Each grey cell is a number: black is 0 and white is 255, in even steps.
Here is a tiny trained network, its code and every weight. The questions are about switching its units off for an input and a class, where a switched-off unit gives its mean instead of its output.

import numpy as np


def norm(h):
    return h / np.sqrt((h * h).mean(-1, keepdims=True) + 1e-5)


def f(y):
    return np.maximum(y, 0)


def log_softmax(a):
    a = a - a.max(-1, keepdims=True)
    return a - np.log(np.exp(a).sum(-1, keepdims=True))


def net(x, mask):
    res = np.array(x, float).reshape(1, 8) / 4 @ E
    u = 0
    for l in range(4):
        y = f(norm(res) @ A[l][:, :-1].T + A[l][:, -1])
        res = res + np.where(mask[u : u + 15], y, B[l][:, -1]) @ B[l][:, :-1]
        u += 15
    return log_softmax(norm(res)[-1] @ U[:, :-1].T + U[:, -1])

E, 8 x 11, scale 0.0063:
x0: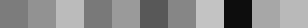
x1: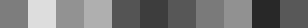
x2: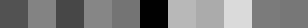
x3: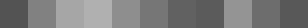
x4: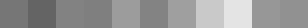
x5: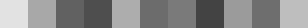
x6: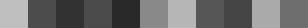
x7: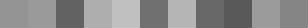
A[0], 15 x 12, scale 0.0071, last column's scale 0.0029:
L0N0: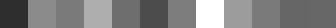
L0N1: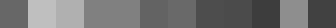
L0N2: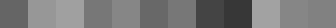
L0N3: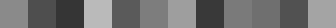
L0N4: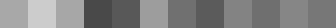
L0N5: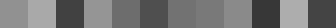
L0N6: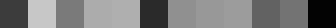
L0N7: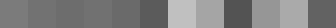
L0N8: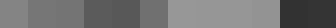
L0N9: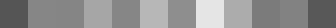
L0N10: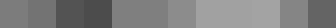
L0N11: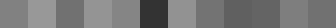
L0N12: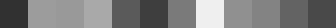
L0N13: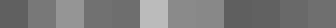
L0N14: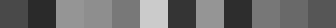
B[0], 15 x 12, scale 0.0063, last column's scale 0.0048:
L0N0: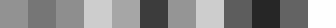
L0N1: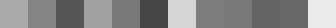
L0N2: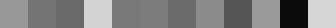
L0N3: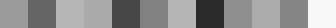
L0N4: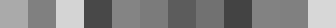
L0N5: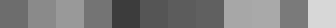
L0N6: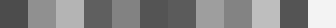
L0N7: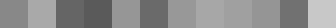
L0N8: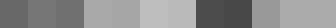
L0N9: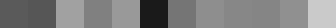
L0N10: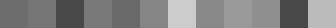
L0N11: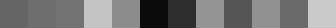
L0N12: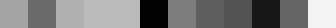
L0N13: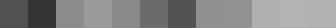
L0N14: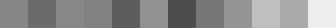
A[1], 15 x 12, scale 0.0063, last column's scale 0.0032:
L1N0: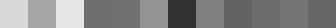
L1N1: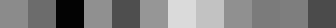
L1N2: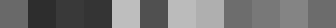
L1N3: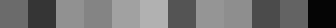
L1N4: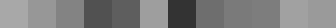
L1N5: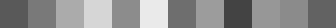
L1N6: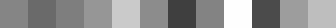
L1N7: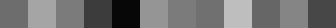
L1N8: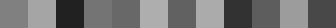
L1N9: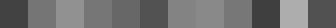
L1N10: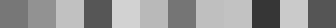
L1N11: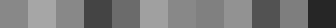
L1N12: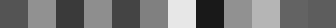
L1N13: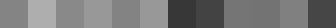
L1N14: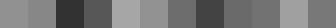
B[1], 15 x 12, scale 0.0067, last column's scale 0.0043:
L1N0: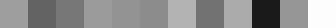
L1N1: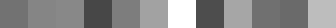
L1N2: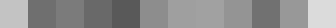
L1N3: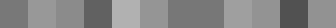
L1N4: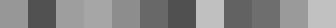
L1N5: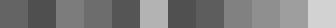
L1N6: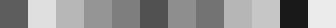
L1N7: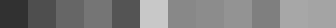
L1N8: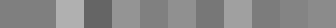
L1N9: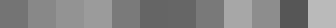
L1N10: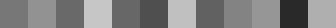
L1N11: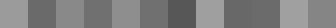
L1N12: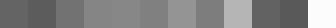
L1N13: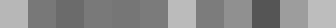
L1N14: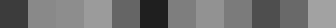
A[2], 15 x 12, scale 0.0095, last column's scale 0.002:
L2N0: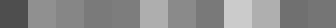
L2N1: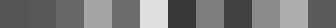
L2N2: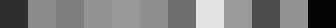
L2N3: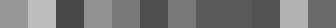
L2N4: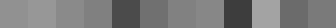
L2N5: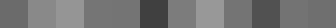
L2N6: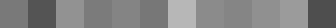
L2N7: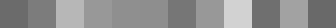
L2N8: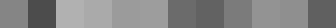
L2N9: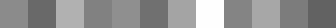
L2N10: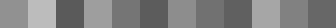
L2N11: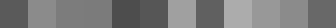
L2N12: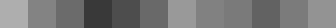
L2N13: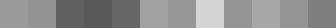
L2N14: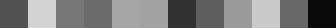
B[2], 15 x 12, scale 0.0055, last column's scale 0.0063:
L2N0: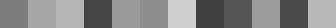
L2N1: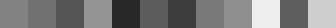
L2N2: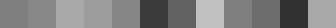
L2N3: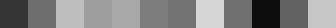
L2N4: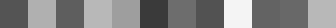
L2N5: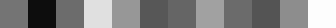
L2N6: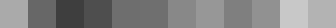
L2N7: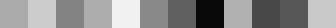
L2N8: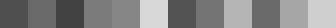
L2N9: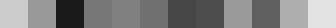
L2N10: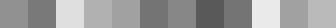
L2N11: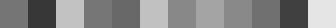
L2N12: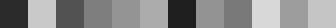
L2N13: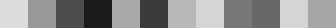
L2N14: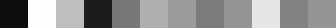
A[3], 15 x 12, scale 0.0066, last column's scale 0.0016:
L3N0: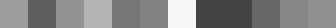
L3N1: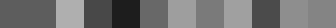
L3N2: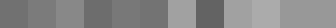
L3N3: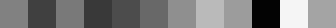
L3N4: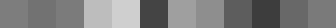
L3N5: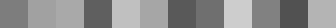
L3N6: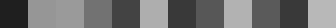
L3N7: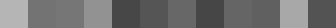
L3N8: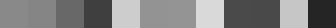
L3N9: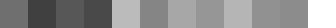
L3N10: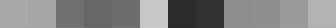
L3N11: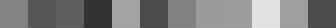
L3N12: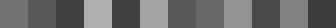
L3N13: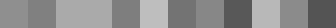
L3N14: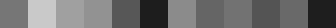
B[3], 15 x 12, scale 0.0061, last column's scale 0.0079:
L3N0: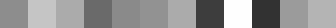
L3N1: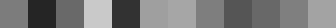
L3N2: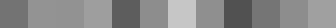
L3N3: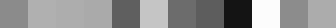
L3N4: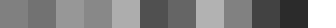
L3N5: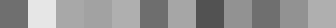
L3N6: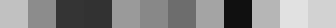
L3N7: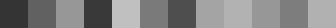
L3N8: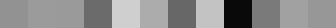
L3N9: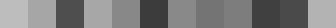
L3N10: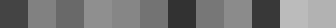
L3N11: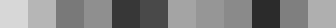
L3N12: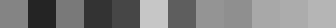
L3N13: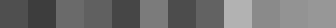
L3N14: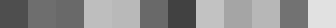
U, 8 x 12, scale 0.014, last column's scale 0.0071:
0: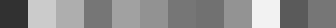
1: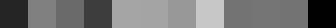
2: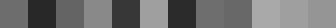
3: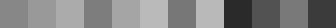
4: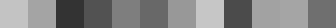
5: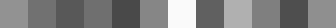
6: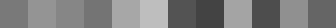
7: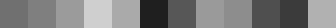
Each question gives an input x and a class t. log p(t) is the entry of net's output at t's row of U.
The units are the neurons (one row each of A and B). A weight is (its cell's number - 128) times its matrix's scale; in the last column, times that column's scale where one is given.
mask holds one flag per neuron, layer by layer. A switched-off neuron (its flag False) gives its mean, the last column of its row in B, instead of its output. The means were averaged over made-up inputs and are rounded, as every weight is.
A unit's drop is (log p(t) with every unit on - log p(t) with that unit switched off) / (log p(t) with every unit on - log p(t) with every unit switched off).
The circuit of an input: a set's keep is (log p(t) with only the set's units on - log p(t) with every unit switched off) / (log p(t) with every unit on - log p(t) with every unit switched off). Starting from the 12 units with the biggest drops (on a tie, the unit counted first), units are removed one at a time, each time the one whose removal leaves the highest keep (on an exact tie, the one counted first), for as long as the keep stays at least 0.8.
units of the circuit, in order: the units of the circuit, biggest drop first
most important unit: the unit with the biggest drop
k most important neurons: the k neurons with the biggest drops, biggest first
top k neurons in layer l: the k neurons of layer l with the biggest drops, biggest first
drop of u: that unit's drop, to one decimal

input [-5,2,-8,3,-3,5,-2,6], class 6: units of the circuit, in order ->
[L0N12 L0N0 L2N8]
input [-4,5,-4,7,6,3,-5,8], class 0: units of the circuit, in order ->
[L1N6 L2N14 L0N12 L0N0]
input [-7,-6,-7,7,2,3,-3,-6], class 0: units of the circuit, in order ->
[L1N6 L2N14]
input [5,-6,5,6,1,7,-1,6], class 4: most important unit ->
L0N12
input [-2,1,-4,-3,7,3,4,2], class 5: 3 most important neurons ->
[L0N10 L1N1 L1N12]
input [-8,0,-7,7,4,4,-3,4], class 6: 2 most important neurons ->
[L1N13 L1N0]
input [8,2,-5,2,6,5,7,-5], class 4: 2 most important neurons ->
[L0N12 L0N7]
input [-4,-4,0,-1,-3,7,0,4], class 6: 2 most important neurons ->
[L0N3 L0N0]
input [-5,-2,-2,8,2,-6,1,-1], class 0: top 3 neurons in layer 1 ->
[L1N6 L1N3 L1N0]
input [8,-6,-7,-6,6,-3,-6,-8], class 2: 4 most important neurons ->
[L0N14 L1N5 L2N1 L3N4]
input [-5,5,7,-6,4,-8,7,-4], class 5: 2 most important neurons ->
[L1N1 L0N8]
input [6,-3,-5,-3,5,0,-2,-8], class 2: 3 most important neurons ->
[L0N14 L1N5 L2N1]
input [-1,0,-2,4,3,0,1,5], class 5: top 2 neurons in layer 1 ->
[L1N12 L1N4]
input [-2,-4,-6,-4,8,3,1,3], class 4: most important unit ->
L2N13
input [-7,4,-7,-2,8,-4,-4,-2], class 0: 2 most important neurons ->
[L1N6 L2N14]
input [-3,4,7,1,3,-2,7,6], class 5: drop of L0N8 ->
0.3
